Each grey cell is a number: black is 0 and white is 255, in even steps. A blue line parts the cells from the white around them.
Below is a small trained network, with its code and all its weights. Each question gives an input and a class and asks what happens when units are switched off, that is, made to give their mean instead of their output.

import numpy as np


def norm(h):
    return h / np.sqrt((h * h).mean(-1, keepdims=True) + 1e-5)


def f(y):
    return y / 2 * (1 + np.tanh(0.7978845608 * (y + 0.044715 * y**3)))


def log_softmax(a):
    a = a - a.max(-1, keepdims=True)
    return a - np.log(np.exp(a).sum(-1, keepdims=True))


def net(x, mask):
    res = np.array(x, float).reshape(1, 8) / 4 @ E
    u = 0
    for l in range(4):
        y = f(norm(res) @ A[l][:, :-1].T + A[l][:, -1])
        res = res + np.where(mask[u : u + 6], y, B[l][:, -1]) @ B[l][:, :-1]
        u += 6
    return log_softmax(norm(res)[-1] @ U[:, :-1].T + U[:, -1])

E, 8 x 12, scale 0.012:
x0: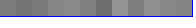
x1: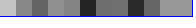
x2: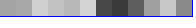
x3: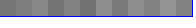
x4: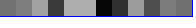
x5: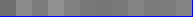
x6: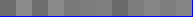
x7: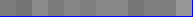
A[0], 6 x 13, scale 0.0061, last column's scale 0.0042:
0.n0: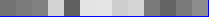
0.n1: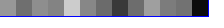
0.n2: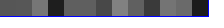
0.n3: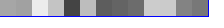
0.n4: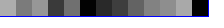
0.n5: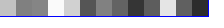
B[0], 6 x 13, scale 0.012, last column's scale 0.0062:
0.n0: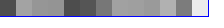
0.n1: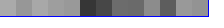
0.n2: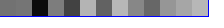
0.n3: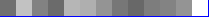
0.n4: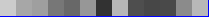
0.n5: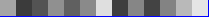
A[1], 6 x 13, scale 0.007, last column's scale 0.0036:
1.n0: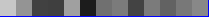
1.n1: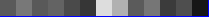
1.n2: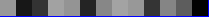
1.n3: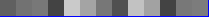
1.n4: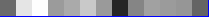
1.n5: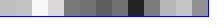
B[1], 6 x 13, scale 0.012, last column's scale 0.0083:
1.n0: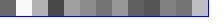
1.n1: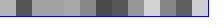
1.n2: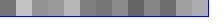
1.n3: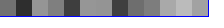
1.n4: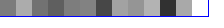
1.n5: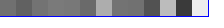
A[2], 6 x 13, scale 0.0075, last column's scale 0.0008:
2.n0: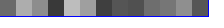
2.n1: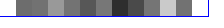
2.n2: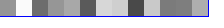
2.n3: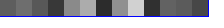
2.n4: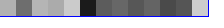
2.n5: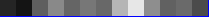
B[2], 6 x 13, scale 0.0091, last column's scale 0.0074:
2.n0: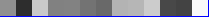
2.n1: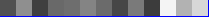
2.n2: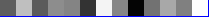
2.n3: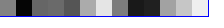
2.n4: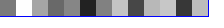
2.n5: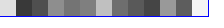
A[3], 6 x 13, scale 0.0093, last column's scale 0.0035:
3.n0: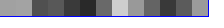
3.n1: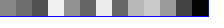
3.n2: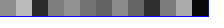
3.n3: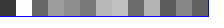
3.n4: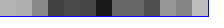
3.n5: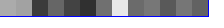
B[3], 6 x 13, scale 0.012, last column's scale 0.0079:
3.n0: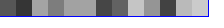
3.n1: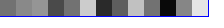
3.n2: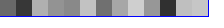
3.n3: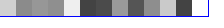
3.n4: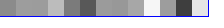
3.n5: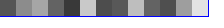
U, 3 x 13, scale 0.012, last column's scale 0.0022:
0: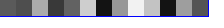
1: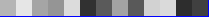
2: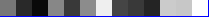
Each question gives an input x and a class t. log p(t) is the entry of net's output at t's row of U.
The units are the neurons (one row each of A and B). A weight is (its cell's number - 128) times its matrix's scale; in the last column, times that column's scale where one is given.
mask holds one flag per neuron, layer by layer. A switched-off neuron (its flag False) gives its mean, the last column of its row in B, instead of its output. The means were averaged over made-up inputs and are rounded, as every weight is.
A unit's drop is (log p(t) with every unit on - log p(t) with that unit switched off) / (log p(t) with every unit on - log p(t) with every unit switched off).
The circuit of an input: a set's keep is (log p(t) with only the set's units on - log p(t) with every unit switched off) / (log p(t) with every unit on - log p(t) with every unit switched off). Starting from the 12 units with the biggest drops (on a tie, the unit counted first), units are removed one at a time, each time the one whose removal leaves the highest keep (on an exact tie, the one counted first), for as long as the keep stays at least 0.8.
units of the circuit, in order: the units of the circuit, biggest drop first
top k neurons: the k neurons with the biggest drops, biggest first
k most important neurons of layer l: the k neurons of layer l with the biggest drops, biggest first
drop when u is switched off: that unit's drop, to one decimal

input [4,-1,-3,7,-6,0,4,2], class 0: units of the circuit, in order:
[3.n1]
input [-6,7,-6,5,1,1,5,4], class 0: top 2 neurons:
[0.n4 3.n5]
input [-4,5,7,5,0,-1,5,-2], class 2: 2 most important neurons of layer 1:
[1.n5 1.n1]
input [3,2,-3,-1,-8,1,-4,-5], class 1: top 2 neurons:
[2.n2 3.n3]
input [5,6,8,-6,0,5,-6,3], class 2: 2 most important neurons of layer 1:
[1.n5 1.n1]
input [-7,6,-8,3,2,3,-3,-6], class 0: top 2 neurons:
[0.n2 3.n5]
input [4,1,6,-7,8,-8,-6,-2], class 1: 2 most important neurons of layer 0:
[0.n1 0.n2]
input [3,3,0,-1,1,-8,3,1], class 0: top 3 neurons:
[0.n4 3.n2 1.n1]
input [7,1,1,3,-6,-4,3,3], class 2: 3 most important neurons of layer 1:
[1.n4 1.n0 1.n2]
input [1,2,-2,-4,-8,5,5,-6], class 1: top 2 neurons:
[2.n2 3.n3]
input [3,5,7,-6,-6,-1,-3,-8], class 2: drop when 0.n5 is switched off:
0.5
